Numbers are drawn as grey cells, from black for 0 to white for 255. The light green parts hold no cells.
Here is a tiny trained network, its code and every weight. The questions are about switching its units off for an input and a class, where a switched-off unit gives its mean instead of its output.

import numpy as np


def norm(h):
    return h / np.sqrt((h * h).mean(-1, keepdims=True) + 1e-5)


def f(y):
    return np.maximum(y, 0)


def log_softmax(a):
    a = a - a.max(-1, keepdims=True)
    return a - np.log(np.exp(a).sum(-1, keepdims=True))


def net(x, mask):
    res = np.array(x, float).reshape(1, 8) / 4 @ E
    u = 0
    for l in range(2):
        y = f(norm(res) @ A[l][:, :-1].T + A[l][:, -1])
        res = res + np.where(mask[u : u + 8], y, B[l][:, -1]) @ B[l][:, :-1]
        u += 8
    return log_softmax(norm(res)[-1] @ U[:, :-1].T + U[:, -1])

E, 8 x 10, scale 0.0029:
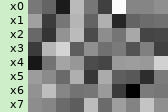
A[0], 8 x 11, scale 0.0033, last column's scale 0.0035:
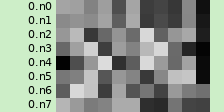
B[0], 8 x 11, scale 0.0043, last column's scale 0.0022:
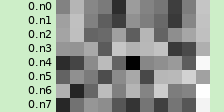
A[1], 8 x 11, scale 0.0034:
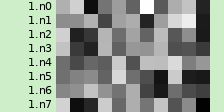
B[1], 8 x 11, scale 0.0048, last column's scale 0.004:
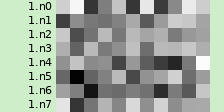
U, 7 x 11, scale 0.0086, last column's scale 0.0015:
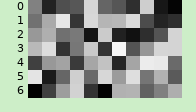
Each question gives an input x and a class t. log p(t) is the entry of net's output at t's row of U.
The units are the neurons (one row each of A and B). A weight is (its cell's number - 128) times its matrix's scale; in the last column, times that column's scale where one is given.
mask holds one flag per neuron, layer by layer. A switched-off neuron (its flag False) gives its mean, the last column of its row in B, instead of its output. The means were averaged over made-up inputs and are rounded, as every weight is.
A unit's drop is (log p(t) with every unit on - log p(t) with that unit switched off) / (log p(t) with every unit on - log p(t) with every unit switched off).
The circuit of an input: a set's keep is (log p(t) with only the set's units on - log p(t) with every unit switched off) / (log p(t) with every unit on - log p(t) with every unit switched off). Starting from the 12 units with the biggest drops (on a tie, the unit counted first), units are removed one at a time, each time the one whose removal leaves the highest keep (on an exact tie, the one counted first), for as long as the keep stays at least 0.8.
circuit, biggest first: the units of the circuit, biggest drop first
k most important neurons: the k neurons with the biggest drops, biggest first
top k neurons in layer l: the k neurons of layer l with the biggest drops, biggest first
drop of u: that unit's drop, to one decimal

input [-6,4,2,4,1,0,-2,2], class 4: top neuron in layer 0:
0.n5
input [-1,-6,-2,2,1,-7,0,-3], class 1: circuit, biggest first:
0.n3; 1.n0
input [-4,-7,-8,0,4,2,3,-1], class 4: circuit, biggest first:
1.n1; 0.n6
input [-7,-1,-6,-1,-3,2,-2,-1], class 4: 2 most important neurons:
1.n1; 0.n5
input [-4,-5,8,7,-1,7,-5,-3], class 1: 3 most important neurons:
0.n3; 1.n4; 0.n7
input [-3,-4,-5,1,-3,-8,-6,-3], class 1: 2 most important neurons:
0.n3; 1.n0
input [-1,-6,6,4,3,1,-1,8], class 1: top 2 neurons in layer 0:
0.n3; 0.n7
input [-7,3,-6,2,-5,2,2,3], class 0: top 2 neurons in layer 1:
1.n5; 1.n4
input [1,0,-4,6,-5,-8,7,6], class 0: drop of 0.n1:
0.0
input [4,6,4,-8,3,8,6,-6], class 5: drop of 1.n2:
0.2
